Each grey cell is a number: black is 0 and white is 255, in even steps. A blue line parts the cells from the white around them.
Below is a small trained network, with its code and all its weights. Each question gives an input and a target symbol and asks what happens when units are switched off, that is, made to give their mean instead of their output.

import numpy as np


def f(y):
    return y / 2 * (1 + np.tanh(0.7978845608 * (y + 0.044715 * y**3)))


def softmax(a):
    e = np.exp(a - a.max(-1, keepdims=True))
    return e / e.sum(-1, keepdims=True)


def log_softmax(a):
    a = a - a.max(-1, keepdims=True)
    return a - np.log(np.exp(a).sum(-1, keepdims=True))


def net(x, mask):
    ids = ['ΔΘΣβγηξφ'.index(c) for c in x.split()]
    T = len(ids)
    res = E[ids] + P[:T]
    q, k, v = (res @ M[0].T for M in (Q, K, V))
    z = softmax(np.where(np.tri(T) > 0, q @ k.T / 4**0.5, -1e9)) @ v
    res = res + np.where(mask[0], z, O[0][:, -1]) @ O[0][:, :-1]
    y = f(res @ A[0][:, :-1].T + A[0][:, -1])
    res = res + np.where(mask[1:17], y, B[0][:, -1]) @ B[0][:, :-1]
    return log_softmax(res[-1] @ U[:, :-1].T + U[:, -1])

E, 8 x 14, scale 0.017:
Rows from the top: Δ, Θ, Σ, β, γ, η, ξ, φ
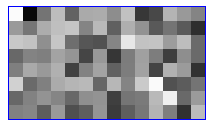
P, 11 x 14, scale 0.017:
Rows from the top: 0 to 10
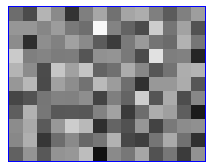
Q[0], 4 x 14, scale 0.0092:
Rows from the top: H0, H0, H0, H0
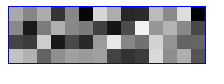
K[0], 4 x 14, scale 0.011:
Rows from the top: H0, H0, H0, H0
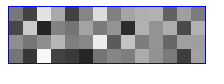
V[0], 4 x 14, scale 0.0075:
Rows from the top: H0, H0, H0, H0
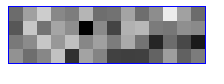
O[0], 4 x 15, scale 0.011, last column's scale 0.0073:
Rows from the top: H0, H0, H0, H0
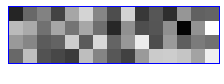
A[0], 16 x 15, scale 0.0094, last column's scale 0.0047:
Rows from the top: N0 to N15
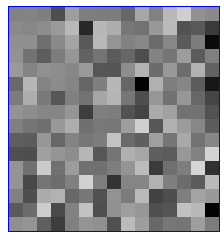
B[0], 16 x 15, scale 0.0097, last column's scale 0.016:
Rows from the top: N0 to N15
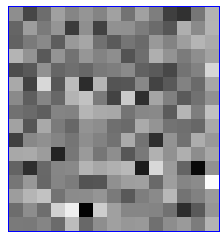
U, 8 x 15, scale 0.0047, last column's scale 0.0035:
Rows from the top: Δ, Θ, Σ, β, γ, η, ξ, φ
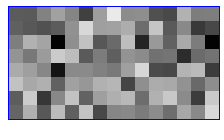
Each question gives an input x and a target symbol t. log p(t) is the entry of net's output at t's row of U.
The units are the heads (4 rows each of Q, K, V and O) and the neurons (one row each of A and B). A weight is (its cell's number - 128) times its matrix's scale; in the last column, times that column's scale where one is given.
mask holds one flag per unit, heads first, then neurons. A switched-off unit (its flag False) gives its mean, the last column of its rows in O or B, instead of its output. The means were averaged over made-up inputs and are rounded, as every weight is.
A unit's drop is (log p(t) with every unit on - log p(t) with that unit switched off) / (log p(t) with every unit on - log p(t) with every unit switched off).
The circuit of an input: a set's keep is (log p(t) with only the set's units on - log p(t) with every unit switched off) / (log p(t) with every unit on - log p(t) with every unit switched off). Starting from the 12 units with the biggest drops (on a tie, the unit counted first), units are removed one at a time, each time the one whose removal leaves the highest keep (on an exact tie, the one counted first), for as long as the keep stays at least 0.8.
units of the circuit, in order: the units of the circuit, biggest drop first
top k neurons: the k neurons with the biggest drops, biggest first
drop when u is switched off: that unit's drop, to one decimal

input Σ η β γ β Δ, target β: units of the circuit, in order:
(H0; N5)
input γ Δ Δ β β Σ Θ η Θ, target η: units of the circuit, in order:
(H0; N13; N10)
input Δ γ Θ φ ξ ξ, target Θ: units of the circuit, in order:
(H0; N0)
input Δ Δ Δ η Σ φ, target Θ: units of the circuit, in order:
(H0; N6; N0)
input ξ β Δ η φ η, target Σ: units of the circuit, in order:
(H0; N6)
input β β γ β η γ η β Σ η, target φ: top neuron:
(N1)
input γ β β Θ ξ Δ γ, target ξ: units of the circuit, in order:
(N14; H0; N4)
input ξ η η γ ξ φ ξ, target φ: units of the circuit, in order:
(H0; N5)
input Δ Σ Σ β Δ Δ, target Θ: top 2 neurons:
(N6; N0)
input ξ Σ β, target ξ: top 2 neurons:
(N14; N12)
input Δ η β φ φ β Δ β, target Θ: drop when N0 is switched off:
0.4
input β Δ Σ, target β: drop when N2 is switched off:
0.0
